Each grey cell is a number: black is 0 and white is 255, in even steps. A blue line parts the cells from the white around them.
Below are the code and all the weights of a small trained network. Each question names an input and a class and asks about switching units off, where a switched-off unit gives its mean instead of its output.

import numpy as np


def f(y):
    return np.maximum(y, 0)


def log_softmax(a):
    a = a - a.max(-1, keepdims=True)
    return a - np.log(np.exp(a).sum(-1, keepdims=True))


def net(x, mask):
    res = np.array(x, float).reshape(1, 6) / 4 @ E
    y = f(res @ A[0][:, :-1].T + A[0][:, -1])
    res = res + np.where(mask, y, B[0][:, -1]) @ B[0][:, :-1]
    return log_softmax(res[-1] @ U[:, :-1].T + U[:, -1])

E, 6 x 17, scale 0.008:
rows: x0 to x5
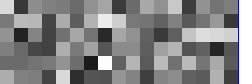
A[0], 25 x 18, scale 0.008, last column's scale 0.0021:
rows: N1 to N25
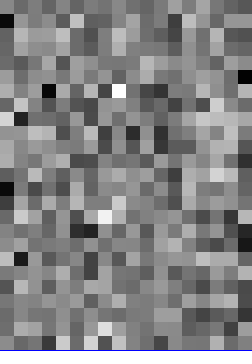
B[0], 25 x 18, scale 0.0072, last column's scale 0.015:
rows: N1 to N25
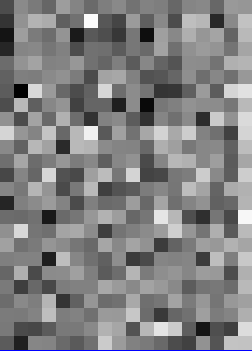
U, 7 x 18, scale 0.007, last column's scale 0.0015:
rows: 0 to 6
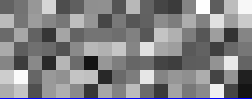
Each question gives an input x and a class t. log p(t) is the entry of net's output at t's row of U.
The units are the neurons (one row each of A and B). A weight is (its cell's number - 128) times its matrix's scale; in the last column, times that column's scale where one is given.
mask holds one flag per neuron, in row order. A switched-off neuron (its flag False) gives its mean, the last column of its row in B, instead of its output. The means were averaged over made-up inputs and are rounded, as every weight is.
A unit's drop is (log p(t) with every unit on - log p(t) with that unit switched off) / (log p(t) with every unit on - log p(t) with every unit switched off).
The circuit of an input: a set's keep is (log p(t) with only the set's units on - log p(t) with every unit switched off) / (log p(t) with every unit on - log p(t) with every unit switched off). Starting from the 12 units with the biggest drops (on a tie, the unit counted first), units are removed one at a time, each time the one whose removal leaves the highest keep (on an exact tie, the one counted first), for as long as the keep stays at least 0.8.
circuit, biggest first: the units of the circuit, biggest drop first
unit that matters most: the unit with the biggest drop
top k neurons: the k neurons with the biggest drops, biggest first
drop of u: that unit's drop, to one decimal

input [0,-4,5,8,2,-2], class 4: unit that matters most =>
N10
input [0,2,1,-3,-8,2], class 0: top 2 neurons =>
[N16 N24]
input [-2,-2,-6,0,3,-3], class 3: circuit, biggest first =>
[N3 N8]
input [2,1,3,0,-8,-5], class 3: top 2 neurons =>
[N10 N8]
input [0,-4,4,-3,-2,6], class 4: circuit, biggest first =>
[N7 N9]
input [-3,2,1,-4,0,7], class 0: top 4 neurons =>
[N7 N19 N25 N9]
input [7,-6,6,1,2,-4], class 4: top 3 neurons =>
[N9 N19 N17]
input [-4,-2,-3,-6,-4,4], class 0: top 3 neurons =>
[N16 N24 N19]
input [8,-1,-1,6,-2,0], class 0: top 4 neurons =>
[N16 N24 N9 N23]
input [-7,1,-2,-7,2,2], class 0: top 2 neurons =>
[N13 N2]
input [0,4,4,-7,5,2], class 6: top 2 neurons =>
[N13 N16]
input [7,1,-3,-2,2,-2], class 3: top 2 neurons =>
[N3 N8]
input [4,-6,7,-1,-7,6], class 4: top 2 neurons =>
[N7 N25]
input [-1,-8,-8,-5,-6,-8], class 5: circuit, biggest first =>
[N10]
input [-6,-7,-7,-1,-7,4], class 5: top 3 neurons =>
[N7 N13 N25]
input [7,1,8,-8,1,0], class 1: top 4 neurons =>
[N10 N11 N19 N25]
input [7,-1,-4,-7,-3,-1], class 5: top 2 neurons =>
[N16 N7]
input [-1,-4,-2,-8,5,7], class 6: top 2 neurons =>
[N16 N24]
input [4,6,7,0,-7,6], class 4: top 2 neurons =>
[N2 N13]
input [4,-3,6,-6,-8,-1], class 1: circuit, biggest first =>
[N10]
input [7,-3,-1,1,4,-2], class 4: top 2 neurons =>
[N10 N16]
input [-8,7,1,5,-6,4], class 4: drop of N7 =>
0.2
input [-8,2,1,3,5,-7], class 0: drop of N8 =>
0.0
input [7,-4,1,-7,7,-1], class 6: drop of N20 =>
0.1
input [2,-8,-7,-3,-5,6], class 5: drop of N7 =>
0.3
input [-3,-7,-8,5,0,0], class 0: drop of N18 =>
0.1
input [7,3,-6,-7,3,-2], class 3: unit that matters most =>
N3
